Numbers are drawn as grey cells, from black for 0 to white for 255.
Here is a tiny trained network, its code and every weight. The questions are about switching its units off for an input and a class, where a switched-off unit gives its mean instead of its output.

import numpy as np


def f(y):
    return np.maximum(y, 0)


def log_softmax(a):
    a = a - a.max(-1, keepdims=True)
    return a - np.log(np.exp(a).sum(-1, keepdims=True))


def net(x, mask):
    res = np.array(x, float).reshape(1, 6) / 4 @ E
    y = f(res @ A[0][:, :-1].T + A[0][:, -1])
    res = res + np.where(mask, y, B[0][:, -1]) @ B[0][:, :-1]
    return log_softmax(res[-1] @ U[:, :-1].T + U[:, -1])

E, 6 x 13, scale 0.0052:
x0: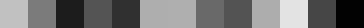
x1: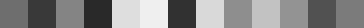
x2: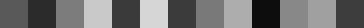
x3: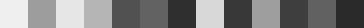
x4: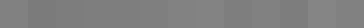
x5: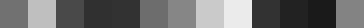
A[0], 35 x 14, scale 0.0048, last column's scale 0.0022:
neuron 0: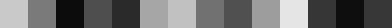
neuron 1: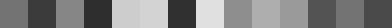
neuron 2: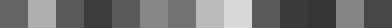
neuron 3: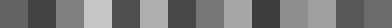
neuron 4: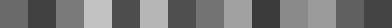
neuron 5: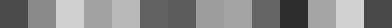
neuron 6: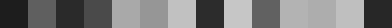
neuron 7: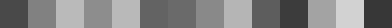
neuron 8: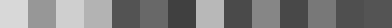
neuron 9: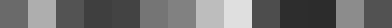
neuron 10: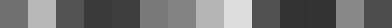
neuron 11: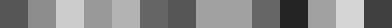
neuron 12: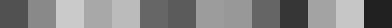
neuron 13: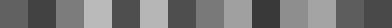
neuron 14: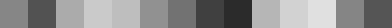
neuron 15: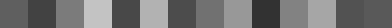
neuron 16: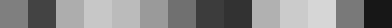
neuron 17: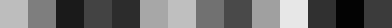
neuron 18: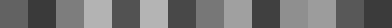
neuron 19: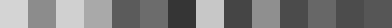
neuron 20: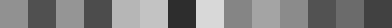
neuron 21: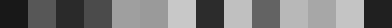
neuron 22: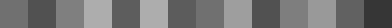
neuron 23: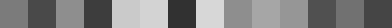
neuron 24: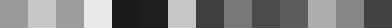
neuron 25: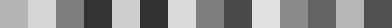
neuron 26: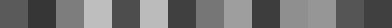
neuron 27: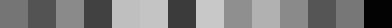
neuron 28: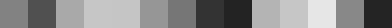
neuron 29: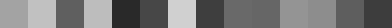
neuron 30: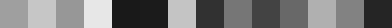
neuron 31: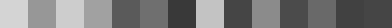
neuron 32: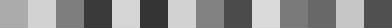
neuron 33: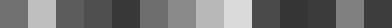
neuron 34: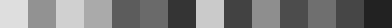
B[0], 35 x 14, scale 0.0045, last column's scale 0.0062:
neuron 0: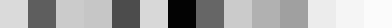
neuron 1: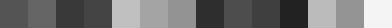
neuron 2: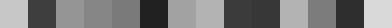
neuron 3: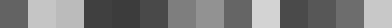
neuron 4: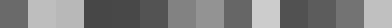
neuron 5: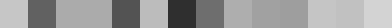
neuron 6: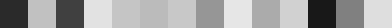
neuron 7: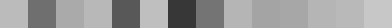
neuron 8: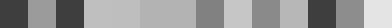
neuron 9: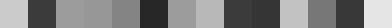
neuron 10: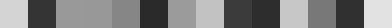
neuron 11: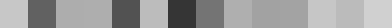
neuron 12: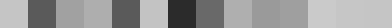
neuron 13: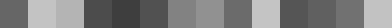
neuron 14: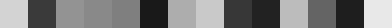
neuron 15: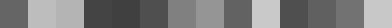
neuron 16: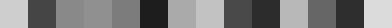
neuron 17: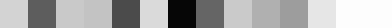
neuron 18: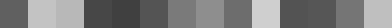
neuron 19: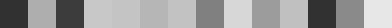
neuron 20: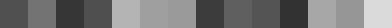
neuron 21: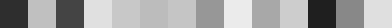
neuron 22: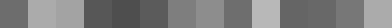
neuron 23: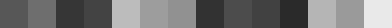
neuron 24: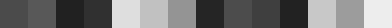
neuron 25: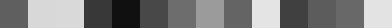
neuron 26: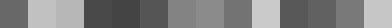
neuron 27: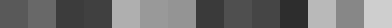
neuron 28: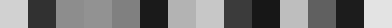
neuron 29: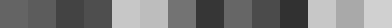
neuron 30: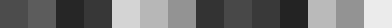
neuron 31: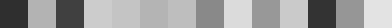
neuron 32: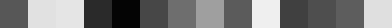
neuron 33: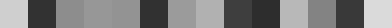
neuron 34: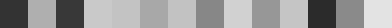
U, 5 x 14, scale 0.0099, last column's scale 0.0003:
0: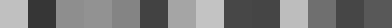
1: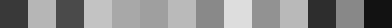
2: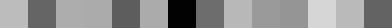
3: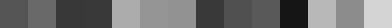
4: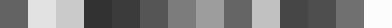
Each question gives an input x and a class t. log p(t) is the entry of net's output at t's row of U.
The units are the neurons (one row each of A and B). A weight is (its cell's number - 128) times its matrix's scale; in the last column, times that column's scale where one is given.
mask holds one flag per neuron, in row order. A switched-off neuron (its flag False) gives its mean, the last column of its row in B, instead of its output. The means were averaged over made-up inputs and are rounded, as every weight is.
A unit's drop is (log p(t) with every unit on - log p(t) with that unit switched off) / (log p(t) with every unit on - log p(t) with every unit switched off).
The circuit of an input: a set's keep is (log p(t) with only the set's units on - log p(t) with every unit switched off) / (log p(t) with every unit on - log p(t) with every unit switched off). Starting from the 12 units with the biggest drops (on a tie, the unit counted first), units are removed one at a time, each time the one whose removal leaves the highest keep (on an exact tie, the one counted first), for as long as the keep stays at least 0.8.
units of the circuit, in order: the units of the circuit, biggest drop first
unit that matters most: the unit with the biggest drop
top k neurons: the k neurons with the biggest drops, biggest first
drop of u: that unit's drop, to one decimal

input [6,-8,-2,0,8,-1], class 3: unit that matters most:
neuron 30
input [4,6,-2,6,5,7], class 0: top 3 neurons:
(neuron 10; neuron 9; neuron 2)
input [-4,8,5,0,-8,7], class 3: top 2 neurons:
(neuron 1; neuron 23)
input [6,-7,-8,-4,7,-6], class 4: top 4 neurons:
(neuron 25; neuron 32; neuron 1; neuron 23)
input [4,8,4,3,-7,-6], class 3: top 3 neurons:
(neuron 1; neuron 23; neuron 20)
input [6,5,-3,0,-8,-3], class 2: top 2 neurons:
(neuron 17; neuron 0)
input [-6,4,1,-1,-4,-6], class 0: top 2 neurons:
(neuron 28; neuron 14)
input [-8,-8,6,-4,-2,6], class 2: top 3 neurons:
(neuron 7; neuron 5; neuron 11)
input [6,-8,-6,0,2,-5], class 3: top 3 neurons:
(neuron 30; neuron 24; neuron 29)
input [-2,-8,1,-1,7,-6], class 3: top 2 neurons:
(neuron 24; neuron 30)
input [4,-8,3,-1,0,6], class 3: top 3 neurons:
(neuron 24; neuron 30; neuron 29)
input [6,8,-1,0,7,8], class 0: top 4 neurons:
(neuron 10; neuron 9; neuron 2; neuron 33)
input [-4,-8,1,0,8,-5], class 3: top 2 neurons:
(neuron 24; neuron 30)
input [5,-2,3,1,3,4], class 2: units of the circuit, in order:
(neuron 0)
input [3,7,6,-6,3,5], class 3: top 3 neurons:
(neuron 1; neuron 23; neuron 27)
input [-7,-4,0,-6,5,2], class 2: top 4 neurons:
(neuron 5; neuron 7; neuron 11; neuron 12)
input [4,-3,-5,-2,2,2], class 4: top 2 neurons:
(neuron 25; neuron 32)
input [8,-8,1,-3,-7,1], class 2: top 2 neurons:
(neuron 0; neuron 17)
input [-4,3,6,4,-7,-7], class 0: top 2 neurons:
(neuron 28; neuron 14)
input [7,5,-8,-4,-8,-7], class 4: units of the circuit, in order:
(neuron 25)
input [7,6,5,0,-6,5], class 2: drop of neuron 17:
1.0
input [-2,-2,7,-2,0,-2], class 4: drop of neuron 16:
0.0
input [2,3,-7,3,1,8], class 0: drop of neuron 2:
0.1
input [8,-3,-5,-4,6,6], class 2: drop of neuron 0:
0.5
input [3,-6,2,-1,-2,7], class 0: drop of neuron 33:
0.2
